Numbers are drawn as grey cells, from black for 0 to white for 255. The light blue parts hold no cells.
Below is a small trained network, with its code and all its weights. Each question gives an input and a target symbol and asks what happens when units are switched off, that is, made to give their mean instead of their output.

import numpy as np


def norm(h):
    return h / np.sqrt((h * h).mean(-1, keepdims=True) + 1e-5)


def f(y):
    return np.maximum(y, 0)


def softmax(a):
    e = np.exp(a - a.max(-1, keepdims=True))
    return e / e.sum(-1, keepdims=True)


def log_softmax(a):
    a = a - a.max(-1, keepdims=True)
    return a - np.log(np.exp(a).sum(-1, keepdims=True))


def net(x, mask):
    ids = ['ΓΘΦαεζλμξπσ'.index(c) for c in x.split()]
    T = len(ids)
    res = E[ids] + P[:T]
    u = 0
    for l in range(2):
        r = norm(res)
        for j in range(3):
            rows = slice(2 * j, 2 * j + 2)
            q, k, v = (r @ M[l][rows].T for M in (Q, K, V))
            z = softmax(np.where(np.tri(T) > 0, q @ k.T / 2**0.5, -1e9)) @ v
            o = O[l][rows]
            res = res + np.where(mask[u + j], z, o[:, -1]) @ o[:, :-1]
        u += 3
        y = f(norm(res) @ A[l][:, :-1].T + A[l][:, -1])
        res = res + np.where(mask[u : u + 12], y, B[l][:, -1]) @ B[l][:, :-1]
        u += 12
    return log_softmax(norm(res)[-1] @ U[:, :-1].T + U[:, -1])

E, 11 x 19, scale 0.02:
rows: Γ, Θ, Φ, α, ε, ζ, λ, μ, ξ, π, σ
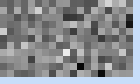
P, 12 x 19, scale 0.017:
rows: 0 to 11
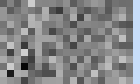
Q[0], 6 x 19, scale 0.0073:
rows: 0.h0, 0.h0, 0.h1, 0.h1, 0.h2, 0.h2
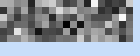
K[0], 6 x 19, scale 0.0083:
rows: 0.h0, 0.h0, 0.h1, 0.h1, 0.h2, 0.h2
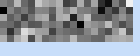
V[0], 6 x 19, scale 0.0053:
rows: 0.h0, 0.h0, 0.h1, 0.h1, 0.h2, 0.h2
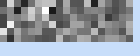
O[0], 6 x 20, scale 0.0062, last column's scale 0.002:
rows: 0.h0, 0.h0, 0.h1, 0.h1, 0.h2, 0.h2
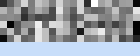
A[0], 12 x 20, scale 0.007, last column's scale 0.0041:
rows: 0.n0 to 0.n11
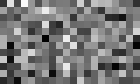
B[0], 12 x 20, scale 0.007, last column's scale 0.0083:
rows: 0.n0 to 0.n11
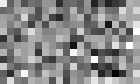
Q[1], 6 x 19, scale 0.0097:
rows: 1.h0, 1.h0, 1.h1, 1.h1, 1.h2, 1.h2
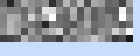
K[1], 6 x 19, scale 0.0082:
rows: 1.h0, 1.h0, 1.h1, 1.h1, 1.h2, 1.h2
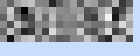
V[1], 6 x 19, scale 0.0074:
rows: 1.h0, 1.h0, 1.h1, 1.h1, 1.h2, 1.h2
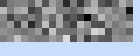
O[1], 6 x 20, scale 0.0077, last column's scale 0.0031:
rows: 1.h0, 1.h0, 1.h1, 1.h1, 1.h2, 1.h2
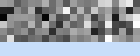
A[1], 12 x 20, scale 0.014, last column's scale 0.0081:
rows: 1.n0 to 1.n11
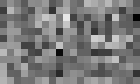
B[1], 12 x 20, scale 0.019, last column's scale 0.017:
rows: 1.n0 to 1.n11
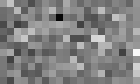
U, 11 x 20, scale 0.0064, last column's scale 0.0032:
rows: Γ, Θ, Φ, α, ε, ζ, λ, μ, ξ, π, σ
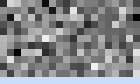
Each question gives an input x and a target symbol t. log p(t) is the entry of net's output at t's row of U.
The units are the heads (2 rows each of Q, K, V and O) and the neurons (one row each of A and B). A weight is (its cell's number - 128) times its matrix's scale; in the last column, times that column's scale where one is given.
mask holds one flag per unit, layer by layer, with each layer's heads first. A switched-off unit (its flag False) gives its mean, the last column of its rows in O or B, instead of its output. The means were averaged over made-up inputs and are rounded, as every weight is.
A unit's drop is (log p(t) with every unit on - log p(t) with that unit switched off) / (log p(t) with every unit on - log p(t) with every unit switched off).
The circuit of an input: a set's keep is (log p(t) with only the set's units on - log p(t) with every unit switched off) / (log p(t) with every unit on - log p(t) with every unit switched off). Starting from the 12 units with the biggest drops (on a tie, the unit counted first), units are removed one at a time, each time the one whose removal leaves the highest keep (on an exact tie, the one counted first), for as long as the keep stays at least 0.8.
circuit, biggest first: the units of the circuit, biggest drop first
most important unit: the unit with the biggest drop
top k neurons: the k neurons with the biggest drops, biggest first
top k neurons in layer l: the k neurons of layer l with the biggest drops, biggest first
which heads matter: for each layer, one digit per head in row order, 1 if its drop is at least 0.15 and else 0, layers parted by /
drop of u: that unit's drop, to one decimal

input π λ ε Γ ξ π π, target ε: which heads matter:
001 / 000
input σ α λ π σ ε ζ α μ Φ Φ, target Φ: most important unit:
1.n7
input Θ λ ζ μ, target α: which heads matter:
010 / 010
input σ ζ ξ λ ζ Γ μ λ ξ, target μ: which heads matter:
000 / 001
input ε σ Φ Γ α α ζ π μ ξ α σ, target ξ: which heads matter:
000 / 010
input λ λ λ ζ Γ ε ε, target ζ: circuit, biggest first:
[1.n7; 1.n9]
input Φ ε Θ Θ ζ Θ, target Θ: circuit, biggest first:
[1.h2; 1.h0]
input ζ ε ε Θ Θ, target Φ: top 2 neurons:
[1.n7; 0.n4]
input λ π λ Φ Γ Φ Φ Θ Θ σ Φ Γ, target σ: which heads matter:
000 / 011
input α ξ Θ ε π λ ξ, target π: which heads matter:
000 / 010
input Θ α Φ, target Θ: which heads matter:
000 / 001
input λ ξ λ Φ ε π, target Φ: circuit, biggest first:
[1.h0; 1.n7]
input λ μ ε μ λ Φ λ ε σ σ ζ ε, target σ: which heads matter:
000 / 011
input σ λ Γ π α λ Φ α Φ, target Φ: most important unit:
1.h0
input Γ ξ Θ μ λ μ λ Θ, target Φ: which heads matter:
110 / 001
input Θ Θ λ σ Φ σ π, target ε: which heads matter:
010 / 000
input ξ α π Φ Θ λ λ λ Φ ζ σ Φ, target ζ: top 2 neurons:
[0.n1; 0.n11]
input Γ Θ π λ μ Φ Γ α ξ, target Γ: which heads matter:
000 / 010
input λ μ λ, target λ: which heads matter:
001 / 000
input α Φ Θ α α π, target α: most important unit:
1.n2
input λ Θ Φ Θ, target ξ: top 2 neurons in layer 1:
[1.n0; 1.n7]
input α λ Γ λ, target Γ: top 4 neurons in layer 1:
[1.n7; 1.n9; 1.n6; 1.n4]
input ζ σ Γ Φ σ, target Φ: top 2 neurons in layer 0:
[0.n10; 0.n8]
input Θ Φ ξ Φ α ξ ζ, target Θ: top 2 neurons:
[0.n9; 1.n7]
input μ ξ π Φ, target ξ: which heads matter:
010 / 110
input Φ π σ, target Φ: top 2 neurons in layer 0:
[0.n11; 0.n1]
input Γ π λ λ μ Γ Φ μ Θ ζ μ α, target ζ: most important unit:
1.h1
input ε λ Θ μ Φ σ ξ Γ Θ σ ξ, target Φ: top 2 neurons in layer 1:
[1.n7; 1.n9]
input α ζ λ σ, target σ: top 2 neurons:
[1.n8; 0.n1]
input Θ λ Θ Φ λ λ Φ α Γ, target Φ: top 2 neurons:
[1.n7; 0.n11]
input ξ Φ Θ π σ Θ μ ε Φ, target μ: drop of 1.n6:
0.5
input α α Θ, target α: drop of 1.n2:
0.7
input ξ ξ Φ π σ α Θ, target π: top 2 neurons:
[0.n3; 1.n5]
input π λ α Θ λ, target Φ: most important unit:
0.h1
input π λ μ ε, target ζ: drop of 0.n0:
0.1
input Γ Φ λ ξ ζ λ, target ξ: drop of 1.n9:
0.0
